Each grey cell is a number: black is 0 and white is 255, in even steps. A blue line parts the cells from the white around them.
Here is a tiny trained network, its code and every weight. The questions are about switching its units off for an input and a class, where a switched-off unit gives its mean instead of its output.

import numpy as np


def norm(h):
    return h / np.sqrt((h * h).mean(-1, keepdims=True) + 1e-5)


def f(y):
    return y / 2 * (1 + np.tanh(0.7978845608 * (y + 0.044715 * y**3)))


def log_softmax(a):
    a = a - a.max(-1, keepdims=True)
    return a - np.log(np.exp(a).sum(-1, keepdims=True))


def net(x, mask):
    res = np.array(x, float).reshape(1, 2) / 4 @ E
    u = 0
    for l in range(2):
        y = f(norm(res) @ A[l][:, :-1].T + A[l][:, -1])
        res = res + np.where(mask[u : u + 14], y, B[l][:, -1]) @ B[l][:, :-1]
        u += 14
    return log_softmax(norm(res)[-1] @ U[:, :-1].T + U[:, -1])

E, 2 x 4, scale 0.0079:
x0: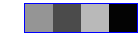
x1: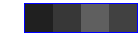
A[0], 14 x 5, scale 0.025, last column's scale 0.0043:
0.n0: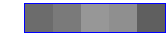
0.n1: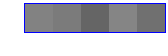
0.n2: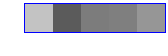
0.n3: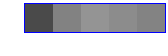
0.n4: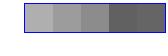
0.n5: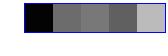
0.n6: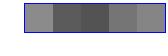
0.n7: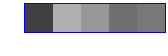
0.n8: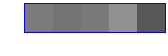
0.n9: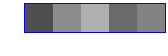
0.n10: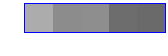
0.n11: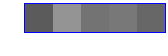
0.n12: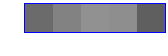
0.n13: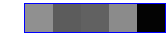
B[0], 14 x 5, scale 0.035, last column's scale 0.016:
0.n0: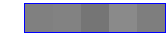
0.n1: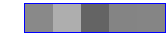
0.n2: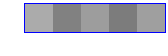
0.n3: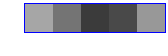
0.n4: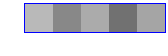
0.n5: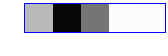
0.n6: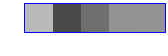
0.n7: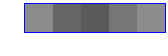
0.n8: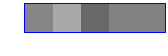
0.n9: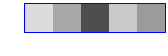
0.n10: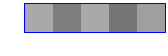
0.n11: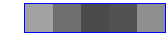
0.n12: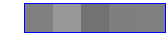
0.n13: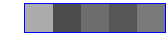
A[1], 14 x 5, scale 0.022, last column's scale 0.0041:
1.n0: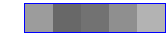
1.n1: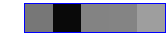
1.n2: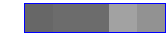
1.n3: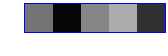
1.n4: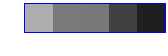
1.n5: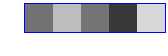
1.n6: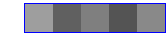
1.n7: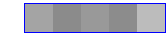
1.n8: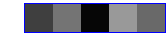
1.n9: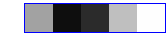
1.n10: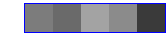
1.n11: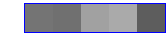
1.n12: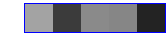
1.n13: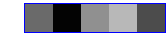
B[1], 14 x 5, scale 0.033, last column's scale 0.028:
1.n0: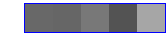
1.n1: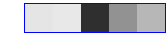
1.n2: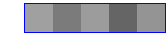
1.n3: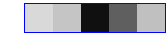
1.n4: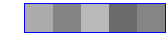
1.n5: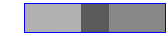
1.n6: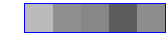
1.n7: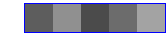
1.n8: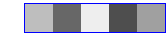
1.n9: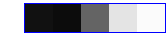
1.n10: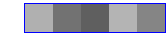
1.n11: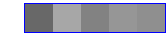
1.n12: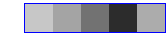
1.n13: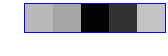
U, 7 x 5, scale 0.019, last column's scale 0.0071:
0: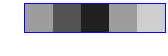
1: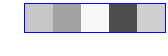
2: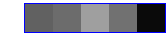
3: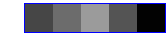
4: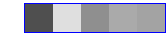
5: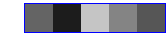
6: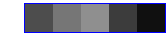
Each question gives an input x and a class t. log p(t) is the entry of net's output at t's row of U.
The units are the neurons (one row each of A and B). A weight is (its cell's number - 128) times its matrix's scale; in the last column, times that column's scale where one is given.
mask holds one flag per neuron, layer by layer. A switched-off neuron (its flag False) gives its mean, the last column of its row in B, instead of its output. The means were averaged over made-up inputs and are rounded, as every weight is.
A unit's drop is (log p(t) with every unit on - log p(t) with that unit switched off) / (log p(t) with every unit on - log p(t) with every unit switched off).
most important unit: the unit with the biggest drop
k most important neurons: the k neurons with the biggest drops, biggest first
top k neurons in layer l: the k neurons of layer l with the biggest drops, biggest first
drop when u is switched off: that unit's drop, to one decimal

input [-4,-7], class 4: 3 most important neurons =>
0.n5, 1.n9, 1.n13
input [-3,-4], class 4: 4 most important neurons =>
0.n5, 1.n9, 1.n13, 1.n3
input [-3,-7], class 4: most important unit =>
0.n5
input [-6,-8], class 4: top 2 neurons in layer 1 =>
1.n9, 1.n13
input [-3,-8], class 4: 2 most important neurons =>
0.n5, 1.n8
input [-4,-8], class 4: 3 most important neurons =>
0.n5, 1.n9, 1.n13
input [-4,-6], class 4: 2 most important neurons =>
0.n5, 1.n9
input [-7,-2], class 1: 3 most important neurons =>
0.n5, 1.n9, 0.n4
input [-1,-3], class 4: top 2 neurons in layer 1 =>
1.n8, 1.n12
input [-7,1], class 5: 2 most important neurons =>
0.n5, 1.n8
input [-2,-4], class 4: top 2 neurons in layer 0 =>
0.n5, 0.n3
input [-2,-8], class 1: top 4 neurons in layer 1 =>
1.n9, 1.n13, 1.n3, 1.n1
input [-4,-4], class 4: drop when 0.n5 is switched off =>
0.8
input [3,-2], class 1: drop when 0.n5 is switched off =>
0.6
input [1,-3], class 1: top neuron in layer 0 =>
0.n5
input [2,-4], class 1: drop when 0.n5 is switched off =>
0.5
